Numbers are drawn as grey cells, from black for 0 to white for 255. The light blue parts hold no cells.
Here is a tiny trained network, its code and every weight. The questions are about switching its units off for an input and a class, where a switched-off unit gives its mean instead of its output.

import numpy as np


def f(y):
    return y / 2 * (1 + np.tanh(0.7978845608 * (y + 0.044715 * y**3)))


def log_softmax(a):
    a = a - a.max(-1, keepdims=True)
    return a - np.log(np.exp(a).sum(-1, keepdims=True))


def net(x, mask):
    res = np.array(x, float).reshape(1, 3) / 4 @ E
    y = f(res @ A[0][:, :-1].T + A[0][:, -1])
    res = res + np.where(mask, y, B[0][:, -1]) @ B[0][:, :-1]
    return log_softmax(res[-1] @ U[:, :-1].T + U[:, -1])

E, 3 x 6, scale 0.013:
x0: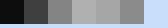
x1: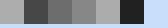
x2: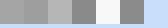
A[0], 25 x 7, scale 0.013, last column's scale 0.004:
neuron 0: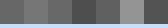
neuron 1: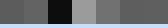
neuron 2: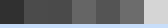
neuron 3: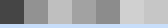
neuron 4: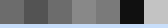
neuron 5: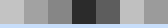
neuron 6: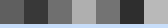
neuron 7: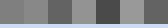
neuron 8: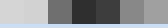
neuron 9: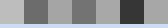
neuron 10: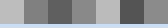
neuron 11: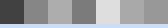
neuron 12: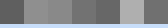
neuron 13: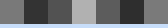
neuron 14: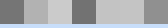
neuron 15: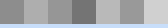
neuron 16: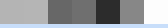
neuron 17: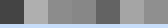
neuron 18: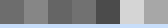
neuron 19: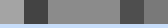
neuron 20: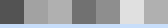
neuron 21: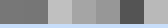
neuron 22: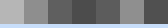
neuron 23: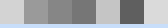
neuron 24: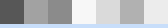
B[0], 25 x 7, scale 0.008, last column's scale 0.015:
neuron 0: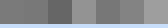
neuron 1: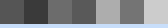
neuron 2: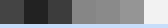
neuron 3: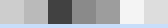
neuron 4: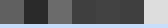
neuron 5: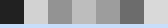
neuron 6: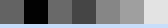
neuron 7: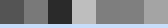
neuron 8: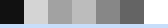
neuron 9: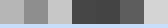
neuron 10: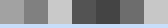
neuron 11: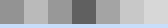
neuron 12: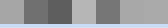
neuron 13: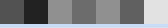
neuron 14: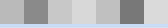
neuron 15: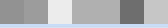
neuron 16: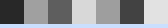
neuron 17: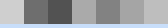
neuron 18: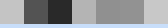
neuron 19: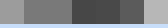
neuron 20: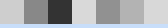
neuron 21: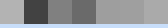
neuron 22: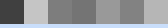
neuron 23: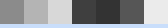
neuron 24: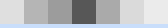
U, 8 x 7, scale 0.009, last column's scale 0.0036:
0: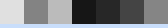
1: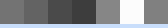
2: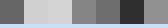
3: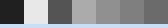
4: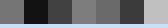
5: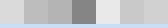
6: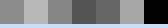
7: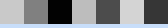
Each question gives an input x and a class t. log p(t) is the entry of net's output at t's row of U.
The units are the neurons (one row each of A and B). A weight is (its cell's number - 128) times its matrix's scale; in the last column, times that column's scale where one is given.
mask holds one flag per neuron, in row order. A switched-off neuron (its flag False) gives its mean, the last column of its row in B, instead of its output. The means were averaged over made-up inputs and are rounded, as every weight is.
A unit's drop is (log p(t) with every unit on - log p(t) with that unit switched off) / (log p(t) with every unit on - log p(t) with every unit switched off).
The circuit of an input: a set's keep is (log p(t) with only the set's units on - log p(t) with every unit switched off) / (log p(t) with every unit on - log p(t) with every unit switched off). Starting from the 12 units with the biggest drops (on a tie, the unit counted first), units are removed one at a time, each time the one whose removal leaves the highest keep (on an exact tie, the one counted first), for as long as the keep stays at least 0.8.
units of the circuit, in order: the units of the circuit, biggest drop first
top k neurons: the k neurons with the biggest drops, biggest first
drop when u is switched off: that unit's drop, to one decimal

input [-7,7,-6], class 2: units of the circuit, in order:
neuron 8
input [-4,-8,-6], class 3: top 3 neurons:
neuron 8; neuron 5; neuron 16
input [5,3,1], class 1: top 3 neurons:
neuron 24; neuron 11; neuron 16
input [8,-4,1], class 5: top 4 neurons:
neuron 24; neuron 11; neuron 4; neuron 14
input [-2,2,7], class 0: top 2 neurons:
neuron 23; neuron 9
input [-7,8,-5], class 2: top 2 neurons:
neuron 8; neuron 16
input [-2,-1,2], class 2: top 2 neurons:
neuron 3; neuron 24
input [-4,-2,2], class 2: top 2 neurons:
neuron 2; neuron 3
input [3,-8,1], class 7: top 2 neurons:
neuron 20; neuron 18
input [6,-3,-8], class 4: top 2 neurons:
neuron 1; neuron 2
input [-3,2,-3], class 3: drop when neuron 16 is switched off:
0.1
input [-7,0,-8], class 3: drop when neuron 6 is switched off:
0.0
